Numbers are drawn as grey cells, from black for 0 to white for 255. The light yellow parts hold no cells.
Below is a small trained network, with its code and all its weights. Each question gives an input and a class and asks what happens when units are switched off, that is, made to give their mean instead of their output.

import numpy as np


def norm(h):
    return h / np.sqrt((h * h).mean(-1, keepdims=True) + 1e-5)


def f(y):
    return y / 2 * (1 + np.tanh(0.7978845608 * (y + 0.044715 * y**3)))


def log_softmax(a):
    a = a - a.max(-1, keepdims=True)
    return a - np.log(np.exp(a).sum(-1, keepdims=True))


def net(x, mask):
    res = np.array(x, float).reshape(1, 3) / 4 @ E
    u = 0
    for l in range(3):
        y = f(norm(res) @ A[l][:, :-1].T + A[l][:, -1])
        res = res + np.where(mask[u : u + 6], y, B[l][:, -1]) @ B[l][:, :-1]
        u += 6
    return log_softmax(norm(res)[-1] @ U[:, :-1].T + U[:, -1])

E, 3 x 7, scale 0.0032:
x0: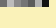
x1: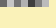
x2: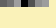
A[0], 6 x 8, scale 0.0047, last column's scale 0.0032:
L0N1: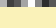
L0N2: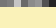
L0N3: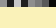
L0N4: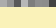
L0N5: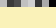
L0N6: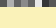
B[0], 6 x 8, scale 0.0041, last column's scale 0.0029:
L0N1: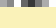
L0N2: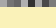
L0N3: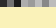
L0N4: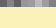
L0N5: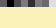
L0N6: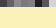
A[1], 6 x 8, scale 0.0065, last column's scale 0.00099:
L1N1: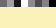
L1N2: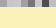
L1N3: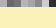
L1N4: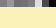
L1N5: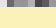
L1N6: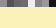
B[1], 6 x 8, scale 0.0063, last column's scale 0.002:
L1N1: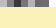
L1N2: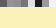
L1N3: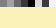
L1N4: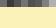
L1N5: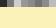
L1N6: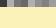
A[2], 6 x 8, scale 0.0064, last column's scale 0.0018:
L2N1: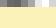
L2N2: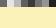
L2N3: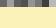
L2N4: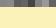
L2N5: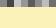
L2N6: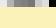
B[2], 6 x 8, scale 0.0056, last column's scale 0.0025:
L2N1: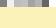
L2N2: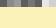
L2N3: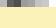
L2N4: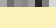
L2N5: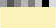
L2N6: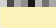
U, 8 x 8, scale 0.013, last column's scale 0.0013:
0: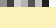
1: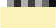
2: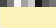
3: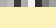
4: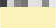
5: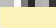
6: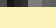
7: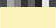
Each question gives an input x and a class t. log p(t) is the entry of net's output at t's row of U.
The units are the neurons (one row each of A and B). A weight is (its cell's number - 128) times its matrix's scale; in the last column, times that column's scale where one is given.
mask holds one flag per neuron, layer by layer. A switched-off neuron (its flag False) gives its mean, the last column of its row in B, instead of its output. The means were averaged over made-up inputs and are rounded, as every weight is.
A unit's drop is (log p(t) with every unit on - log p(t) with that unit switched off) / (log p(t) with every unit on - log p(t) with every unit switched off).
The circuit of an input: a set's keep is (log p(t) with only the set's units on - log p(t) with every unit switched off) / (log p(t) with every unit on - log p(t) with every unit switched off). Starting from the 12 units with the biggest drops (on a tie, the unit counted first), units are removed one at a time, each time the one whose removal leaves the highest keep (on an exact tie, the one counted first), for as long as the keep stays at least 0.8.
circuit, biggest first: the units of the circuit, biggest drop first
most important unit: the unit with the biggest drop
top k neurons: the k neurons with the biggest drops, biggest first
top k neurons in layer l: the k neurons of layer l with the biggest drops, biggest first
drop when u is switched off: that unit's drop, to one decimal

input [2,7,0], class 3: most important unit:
L0N1
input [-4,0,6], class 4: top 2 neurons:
[L0N1; L1N6]
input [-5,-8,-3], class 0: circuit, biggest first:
[L0N1; L2N5]
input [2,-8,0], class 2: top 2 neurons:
[L0N1; L0N5]
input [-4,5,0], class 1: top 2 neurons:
[L0N1; L1N1]
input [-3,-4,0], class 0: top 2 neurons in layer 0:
[L0N1; L0N5]
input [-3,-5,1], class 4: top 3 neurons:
[L0N3; L1N6; L2N1]
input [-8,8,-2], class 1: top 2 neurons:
[L1N1; L0N1]
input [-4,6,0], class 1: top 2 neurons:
[L0N1; L1N1]
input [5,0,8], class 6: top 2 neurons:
[L0N1; L1N4]
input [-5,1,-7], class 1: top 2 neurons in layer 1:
[L1N1; L1N3]
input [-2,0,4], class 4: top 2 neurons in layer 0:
[L0N1; L0N3]
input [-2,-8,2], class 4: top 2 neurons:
[L0N3; L1N6]
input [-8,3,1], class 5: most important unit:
L0N3
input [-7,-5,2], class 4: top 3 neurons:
[L1N6; L2N1; L0N3]
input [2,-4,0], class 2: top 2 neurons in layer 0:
[L0N1; L0N5]
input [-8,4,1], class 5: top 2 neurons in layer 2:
[L2N1; L2N3]
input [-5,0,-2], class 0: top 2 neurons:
[L0N5; L0N3]
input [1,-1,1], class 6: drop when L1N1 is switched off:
-0.1
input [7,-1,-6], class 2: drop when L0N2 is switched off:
0.0
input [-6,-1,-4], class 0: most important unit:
L0N5
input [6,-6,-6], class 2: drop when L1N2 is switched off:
0.1
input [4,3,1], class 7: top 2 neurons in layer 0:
[L0N3; L0N6]
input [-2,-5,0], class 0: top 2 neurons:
[L0N1; L2N5]
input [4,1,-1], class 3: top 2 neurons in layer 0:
[L0N1; L0N5]
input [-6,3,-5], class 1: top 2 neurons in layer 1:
[L1N3; L1N1]
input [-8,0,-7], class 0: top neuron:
[L0N3]
